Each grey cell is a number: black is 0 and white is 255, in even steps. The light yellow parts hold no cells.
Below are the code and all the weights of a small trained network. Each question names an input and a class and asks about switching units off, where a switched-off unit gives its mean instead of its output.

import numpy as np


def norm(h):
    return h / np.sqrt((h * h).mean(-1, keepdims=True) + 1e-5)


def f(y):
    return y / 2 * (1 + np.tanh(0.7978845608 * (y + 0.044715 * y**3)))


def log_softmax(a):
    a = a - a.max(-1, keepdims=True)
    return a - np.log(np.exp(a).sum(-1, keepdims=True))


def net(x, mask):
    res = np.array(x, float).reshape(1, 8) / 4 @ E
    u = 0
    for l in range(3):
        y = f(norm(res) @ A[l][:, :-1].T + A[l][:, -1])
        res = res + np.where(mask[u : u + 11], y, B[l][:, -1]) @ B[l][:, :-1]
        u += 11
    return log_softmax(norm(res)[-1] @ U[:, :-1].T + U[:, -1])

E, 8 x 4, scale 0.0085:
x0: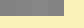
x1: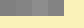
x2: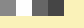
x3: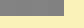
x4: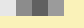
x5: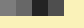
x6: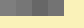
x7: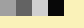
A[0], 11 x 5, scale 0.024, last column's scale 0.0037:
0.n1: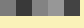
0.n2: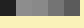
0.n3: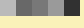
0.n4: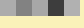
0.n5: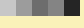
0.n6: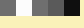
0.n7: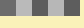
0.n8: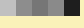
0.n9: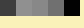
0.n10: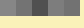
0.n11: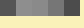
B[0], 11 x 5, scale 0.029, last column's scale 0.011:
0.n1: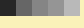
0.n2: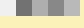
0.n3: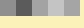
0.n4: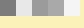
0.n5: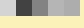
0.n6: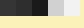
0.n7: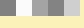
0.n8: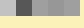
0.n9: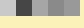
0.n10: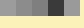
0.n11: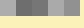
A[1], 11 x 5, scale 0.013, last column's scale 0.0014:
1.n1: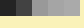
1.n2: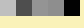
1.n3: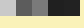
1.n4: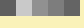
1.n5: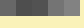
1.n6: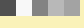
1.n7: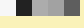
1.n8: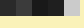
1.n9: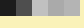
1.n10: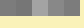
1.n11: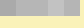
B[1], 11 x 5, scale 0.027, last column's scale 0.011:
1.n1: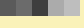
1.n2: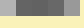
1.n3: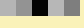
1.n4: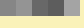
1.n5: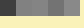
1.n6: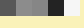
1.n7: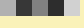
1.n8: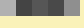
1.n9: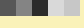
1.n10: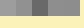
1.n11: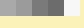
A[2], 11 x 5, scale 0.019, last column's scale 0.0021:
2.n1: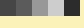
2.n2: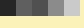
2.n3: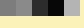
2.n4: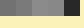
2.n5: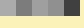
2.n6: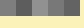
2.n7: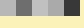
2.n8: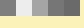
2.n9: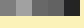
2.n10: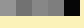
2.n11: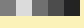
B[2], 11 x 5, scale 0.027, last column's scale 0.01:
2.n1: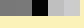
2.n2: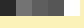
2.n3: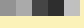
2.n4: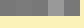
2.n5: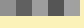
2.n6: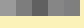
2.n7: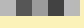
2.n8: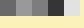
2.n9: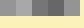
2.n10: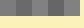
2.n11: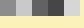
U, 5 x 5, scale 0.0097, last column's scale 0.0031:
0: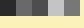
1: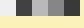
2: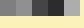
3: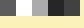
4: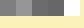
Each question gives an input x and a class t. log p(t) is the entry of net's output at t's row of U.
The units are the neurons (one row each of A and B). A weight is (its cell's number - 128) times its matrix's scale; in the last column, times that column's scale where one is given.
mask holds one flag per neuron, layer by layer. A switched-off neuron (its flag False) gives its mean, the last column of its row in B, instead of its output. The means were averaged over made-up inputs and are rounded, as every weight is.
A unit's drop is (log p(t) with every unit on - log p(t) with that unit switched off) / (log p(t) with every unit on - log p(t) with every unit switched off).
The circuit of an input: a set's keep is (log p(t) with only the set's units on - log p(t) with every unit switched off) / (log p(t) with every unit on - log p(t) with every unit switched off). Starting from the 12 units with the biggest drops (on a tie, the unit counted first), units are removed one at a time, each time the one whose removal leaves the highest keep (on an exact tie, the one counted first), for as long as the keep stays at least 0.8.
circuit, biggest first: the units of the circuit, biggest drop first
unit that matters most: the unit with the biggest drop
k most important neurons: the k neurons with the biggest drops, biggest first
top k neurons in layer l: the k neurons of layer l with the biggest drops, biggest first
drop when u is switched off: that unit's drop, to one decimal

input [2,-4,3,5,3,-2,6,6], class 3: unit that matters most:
0.n4
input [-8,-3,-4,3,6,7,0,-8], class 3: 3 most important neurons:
[0.n6, 0.n7, 0.n2]
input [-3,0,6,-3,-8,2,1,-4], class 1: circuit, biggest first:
[0.n2, 0.n9]
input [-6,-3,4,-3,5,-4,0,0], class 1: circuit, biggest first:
[0.n5, 0.n8]
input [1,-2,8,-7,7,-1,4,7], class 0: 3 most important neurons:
[0.n6, 0.n2, 0.n7]
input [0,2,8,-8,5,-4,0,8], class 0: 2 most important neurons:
[0.n6, 0.n7]
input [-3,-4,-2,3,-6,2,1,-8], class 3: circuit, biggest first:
[0.n7, 0.n6]
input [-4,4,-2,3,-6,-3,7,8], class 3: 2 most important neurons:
[0.n4, 0.n5]
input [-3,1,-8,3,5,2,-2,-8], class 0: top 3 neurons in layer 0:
[0.n1, 0.n4, 0.n3]
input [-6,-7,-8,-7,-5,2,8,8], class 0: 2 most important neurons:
[0.n1, 0.n7]
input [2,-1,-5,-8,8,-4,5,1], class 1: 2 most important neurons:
[0.n6, 0.n8]
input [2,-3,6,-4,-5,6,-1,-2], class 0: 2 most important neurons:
[0.n6, 1.n6]
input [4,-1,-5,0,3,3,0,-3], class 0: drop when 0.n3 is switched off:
0.1
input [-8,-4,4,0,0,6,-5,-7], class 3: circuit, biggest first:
[0.n7]
